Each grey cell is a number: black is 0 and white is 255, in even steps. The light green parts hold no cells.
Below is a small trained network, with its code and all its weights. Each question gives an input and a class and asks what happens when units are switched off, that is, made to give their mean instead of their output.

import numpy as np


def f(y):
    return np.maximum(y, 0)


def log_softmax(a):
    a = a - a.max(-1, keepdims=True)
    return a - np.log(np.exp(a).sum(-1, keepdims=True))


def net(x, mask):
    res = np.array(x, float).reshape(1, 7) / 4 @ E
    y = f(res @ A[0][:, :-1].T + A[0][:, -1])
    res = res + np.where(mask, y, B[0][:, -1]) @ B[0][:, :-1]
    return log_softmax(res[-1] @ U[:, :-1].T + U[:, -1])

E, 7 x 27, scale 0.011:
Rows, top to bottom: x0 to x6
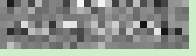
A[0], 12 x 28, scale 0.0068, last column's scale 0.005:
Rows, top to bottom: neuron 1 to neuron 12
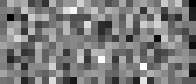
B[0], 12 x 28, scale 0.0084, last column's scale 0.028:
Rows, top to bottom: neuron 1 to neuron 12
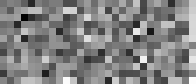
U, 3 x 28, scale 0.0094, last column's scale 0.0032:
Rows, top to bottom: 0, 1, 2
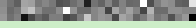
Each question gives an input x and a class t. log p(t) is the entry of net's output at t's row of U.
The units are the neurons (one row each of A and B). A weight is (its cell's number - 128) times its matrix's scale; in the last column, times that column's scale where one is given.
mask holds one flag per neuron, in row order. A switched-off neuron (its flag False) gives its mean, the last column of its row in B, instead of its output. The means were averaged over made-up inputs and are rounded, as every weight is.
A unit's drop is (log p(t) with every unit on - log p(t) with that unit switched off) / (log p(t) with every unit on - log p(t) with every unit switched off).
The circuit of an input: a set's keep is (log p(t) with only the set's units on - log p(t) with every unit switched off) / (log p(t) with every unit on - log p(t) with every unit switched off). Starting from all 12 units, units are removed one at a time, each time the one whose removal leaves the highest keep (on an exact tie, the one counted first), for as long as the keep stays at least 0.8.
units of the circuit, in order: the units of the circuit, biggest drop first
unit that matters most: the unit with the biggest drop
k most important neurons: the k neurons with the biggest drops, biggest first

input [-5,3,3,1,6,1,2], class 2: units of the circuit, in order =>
(neuron 3)
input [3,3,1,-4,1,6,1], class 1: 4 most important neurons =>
(neuron 12; neuron 5; neuron 4; neuron 10)
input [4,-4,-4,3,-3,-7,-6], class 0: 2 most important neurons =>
(neuron 12; neuron 3)
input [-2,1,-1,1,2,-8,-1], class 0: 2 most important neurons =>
(neuron 12; neuron 6)
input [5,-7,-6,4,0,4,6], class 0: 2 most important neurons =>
(neuron 12; neuron 9)
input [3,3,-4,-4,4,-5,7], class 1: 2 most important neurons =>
(neuron 12; neuron 6)
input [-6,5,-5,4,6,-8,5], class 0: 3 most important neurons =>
(neuron 5; neuron 6; neuron 4)
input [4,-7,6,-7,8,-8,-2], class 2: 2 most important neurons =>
(neuron 3; neuron 2)
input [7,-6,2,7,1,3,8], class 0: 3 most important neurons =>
(neuron 9; neuron 12; neuron 8)
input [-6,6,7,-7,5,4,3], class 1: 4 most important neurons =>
(neuron 12; neuron 9; neuron 10; neuron 8)
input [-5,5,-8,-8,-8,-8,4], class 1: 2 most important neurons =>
(neuron 12; neuron 3)
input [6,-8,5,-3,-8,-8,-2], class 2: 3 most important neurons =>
(neuron 6; neuron 1; neuron 5)
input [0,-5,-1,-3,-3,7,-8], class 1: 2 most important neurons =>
(neuron 3; neuron 12)
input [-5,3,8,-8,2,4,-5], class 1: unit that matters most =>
neuron 12
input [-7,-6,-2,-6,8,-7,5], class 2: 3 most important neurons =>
(neuron 3; neuron 9; neuron 8)
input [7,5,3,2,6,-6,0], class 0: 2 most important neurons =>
(neuron 9; neuron 8)
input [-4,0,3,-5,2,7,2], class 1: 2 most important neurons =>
(neuron 12; neuron 9)
